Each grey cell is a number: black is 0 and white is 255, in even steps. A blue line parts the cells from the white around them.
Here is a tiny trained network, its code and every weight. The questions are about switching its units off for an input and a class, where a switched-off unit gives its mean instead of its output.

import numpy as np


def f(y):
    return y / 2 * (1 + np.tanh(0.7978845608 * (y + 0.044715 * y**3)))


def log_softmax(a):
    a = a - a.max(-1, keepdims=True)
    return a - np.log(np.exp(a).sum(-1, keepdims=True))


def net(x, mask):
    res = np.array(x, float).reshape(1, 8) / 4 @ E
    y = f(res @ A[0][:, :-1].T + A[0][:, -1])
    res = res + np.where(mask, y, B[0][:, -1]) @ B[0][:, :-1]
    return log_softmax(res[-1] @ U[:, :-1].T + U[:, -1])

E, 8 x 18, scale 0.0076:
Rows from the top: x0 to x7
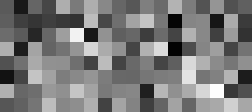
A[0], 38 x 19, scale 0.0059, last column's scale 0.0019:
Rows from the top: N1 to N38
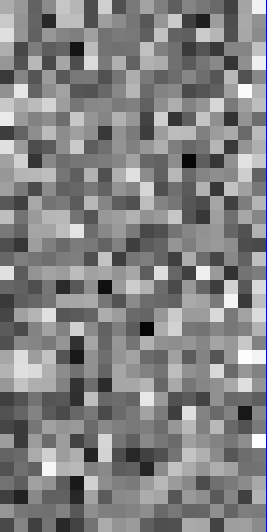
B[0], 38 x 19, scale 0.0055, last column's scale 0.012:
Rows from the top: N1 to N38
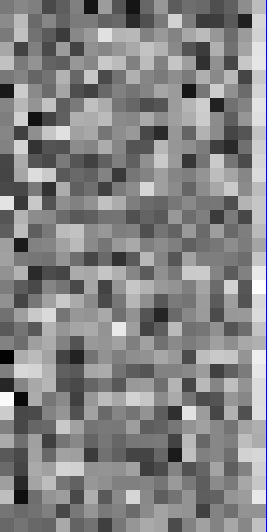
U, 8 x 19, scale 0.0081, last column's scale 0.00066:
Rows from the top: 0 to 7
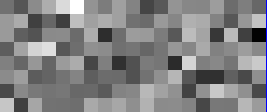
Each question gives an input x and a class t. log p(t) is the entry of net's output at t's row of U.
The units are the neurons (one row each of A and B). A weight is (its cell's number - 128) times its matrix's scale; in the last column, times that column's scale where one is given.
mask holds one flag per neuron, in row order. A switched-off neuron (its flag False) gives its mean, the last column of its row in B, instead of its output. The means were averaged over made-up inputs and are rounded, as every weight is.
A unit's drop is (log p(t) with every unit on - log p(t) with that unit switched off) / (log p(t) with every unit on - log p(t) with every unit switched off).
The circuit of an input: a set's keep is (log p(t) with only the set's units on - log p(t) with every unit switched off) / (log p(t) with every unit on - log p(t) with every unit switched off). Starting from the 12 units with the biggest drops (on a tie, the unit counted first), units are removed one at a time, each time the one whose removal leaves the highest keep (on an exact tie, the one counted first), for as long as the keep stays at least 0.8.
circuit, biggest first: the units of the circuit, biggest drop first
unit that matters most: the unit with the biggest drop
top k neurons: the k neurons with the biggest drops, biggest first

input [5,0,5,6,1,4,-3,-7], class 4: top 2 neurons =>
[N19 N33]
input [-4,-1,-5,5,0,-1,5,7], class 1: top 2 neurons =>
[N20 N9]
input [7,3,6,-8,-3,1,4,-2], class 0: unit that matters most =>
N34
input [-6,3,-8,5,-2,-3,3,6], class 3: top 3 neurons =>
[N13 N26 N28]
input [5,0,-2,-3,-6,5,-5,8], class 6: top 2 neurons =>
[N30 N8]
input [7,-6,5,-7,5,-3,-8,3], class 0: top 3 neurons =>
[N34 N33 N11]
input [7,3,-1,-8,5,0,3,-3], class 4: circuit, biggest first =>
[N21 N33 N28]
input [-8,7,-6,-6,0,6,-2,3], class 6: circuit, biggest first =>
[N26 N14]
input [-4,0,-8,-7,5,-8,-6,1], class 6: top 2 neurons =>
[N12 N7]
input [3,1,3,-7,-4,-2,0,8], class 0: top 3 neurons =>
[N10 N34 N24]
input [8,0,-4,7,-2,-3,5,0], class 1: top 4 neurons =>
[N20 N9 N11 N3]
